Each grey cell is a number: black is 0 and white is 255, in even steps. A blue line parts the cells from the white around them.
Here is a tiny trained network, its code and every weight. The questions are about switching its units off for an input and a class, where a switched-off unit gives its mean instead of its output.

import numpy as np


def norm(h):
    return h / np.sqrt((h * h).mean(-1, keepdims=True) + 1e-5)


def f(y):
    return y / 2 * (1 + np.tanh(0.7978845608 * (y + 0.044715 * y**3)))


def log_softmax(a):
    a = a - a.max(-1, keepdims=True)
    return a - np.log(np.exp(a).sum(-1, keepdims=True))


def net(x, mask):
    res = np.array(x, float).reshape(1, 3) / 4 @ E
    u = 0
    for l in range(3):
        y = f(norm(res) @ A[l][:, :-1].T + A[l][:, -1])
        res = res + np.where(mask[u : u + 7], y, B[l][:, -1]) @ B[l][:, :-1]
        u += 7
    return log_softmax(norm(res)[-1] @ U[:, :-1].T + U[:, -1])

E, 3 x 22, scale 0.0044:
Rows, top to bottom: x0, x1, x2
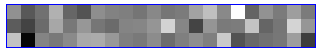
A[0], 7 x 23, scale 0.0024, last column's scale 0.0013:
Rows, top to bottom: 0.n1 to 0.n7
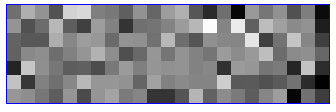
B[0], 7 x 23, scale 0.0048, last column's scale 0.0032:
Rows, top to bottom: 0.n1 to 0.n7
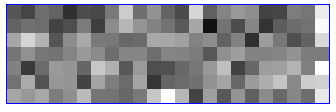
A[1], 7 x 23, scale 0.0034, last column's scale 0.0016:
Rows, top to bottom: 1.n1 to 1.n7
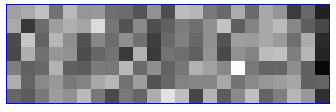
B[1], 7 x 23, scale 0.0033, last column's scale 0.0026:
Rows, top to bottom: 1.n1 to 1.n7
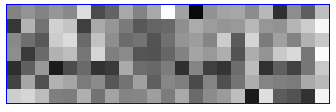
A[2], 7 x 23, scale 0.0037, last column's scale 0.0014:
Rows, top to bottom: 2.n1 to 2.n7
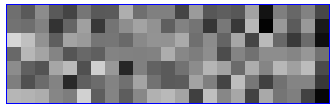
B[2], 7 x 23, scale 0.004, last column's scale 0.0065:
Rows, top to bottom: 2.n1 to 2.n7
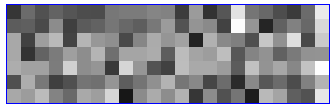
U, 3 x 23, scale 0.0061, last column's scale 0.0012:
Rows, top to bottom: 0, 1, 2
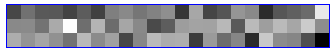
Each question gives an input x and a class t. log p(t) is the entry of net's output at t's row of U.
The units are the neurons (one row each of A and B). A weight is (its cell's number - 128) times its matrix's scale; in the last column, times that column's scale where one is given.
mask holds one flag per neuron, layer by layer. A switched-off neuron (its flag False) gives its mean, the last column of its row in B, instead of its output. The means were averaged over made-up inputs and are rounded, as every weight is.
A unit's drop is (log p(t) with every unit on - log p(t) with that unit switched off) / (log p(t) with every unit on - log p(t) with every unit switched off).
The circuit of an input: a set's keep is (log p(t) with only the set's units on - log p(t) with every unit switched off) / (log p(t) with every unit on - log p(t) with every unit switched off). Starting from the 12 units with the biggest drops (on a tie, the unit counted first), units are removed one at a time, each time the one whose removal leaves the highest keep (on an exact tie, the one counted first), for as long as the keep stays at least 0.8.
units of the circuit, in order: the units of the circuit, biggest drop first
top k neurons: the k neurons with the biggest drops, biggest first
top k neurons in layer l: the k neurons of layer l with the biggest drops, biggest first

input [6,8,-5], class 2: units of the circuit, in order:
(1.n7)
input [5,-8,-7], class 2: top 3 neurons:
(0.n7; 0.n6; 1.n1)
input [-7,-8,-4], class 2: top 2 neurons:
(0.n7; 0.n2)
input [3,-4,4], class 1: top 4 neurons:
(0.n1; 0.n6; 0.n3; 1.n2)
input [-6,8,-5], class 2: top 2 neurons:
(1.n7; 0.n2)
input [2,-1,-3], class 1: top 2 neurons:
(0.n1; 0.n5)
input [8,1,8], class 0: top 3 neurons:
(0.n2; 1.n5; 0.n5)
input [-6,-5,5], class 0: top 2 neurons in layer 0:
(0.n1; 0.n5)
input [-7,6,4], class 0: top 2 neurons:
(0.n1; 0.n7)
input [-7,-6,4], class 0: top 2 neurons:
(0.n1; 0.n3)
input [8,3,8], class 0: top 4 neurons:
(0.n2; 1.n5; 0.n5; 1.n4)
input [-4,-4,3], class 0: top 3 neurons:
(0.n1; 0.n3; 1.n7)
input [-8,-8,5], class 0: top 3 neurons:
(0.n1; 0.n3; 1.n7)
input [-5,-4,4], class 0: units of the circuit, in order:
(0.n1)
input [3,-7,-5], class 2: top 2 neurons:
(0.n7; 0.n6)
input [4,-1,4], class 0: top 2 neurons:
(0.n2; 0.n5)
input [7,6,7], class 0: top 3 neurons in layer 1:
(1.n5; 1.n4; 1.n3)
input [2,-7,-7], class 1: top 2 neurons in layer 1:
(1.n4; 1.n3)
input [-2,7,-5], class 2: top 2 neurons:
(1.n7; 0.n6)
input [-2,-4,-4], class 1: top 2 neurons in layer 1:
(1.n4; 1.n7)
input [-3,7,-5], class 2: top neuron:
(1.n7)
